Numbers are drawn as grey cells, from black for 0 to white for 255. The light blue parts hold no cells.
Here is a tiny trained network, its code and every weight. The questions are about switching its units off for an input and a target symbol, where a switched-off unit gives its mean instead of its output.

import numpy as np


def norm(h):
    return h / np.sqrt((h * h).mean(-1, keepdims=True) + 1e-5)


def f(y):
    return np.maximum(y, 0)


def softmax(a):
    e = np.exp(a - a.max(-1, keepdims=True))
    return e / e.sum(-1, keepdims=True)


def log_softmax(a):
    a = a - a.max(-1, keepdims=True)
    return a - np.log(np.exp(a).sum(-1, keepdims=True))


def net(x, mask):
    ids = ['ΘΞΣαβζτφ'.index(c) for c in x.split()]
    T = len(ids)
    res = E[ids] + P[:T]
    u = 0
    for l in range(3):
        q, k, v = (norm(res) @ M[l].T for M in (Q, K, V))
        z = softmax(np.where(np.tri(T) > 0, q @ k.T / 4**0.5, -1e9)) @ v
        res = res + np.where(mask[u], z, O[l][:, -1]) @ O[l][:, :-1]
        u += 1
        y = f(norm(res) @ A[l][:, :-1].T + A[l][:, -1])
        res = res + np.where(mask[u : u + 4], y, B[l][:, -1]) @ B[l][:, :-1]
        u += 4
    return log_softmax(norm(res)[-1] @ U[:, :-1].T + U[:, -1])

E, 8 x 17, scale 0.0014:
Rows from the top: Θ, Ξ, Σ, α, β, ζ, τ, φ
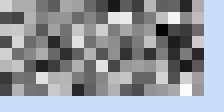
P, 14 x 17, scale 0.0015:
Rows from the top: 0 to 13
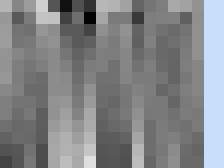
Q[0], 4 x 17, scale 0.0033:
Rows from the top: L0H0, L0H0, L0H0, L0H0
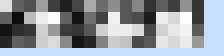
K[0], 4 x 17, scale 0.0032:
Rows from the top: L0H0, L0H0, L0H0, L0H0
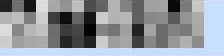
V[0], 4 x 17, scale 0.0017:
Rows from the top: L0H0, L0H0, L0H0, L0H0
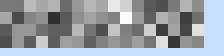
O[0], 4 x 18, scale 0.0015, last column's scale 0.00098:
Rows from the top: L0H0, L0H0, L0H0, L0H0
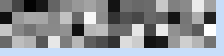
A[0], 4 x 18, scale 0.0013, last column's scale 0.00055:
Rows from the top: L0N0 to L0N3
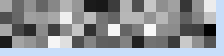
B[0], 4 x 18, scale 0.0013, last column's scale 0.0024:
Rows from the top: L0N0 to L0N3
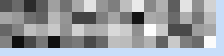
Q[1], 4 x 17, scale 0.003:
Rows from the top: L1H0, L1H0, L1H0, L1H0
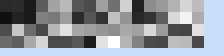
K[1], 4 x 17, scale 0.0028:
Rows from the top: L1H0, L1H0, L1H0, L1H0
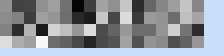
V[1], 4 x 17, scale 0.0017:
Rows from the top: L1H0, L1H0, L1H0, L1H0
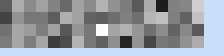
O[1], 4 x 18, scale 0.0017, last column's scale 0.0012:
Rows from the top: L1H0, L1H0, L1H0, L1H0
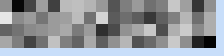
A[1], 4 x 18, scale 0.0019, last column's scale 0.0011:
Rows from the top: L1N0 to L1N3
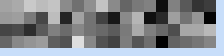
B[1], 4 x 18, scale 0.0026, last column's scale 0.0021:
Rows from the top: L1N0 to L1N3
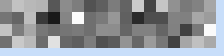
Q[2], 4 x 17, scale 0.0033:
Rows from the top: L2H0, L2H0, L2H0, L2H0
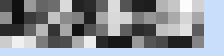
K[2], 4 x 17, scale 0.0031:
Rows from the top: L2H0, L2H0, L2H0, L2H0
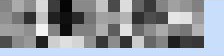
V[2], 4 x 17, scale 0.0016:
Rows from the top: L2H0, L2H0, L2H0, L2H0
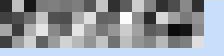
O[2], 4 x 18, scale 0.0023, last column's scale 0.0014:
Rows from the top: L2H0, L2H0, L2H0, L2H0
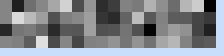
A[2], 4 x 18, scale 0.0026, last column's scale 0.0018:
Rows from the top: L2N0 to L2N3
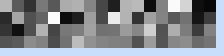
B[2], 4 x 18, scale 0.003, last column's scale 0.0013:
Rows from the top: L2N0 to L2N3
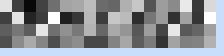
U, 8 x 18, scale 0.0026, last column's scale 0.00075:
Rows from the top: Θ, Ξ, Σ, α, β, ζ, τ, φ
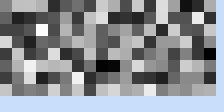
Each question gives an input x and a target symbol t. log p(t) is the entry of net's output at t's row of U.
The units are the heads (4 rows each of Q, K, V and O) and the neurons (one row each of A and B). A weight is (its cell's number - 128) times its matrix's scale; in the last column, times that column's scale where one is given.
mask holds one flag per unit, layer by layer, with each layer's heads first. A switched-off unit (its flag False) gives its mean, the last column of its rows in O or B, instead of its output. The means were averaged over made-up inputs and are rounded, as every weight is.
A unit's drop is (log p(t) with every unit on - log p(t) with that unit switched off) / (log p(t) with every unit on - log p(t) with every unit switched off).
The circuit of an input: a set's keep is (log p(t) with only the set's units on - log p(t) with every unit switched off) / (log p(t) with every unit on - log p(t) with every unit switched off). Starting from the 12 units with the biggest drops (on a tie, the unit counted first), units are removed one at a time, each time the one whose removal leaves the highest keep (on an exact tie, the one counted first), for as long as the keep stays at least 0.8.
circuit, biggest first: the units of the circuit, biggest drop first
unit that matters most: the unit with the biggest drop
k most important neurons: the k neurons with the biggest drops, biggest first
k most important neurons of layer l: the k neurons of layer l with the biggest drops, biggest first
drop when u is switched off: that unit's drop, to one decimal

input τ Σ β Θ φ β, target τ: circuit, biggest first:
[L0H0, L1N1]
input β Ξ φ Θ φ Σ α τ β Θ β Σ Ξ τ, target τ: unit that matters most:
L2H0
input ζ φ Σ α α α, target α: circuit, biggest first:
[L0H0, L1H0, L2H0, L2N0]
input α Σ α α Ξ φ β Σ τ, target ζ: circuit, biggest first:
[L1H0, L0H0, L2H0]
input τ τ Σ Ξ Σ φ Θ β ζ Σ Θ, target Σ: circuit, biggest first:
[L0H0, L2H0, L2N2]
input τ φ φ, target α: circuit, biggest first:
[L0H0, L2H0, L2N0]
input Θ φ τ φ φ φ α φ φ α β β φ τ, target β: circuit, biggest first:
[L2N1, L0N1, L2H0]
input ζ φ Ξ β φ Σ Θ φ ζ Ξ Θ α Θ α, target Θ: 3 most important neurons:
[L1N0, L0N0, L2N1]
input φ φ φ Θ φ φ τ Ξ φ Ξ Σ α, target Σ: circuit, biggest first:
[L2H0, L2N2]
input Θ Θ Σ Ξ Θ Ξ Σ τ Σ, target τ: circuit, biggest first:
[L1N1, L2H0, L2N3]
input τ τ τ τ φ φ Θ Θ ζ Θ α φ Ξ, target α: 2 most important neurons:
[L2N0, L0N1]
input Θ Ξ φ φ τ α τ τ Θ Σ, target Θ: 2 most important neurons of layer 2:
[L2N1, L2N0]
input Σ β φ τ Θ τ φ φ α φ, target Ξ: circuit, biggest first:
[L0H0, L2N1]
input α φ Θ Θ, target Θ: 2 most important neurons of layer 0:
[L0N3, L0N2]
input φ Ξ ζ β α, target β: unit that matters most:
L1N3
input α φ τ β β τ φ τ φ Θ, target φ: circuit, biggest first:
[L0H0, L2H0]
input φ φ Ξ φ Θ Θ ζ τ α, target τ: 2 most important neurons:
[L1N1, L1N3]
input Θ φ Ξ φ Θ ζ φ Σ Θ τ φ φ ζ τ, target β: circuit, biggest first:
[L2N1, L0N1, L2H0]
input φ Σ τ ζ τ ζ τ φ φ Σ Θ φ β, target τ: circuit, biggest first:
[L1N1, L0H0]
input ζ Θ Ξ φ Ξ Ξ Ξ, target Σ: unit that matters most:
L0H0
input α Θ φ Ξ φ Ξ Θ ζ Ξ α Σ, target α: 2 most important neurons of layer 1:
[L1N0, L1N2]
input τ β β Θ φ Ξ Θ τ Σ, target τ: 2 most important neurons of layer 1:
[L1N1, L1N3]
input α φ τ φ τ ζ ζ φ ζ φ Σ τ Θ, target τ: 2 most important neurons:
[L1N1, L0N0]
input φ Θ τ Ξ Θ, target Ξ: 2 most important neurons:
[L0N0, L2N1]
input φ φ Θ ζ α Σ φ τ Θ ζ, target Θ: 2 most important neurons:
[L1N0, L2N1]
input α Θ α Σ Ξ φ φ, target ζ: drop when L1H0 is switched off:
1.0
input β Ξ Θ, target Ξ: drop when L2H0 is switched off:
0.5
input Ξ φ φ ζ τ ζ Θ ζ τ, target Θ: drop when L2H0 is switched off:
0.8
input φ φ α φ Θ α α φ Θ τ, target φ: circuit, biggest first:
[L2H0]
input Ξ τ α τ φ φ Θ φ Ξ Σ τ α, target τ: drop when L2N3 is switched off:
0.1
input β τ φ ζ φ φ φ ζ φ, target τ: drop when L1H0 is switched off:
0.4
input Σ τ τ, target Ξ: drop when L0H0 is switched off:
1.1
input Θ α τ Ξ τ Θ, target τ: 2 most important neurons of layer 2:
[L2N3, L2N1]
